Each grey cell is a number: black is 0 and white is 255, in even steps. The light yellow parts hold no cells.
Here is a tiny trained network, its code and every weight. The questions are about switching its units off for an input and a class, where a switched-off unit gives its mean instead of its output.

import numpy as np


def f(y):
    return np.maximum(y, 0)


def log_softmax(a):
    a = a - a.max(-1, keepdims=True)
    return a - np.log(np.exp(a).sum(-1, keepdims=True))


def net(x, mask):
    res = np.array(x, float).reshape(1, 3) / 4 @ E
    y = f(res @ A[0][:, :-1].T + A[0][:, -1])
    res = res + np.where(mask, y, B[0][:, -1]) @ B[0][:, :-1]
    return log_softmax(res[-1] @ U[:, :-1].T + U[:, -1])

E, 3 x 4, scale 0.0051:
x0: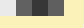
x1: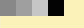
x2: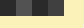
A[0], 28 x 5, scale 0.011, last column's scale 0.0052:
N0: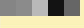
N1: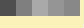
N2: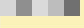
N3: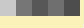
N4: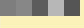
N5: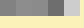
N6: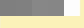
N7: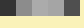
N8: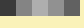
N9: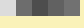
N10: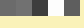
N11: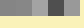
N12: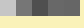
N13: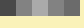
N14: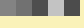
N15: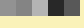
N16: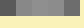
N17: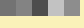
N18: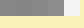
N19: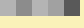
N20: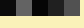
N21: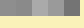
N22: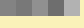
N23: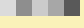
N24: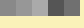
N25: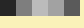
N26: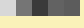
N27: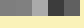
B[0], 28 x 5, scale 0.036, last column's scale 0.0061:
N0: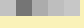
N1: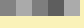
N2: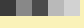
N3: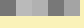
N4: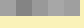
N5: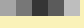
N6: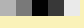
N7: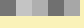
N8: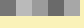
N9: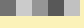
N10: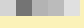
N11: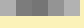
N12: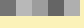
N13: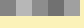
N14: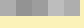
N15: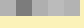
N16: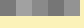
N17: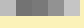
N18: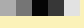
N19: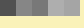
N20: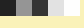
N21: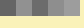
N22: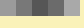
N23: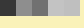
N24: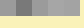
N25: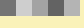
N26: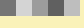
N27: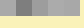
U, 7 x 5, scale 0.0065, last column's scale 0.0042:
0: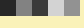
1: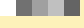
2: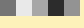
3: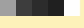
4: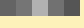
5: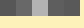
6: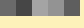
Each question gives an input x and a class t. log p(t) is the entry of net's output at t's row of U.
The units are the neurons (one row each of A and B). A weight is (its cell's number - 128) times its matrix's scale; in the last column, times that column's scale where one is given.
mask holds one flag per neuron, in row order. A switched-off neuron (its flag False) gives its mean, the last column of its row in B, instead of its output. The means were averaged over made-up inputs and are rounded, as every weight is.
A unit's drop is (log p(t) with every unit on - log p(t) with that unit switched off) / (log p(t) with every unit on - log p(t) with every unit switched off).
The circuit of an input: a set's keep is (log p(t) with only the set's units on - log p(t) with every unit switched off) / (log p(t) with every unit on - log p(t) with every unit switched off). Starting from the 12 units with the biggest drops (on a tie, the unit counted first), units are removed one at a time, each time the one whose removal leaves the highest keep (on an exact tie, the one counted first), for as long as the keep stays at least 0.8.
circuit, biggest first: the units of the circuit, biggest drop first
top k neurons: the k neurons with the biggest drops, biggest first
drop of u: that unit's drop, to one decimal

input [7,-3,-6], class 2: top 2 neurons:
[N20; N9]
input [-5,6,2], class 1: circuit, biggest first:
[N0]
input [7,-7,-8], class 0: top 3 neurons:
[N2; N23; N19]
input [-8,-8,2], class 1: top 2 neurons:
[N10; N17]
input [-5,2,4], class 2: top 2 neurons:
[N2; N25]
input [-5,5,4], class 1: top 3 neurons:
[N0; N2; N15]
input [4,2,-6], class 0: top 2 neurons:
[N2; N23]
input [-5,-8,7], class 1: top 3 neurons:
[N10; N17; N2]
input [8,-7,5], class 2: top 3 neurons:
[N26; N9; N12]
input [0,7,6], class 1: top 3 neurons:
[N0; N15; N2]
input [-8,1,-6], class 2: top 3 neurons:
[N20; N25; N7]
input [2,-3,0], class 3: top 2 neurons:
[N0; N15]
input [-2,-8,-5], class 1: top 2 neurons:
[N10; N20]
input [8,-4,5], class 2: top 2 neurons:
[N26; N9]
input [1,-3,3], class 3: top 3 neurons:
[N2; N23; N0]
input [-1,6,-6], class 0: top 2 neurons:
[N2; N23]
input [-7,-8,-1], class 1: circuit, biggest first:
[N10]
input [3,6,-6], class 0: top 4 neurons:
[N2; N23; N10; N19]
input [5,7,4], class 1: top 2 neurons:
[N0; N15]
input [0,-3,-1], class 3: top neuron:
[N0]
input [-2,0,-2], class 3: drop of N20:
0.2
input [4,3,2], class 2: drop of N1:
-0.1
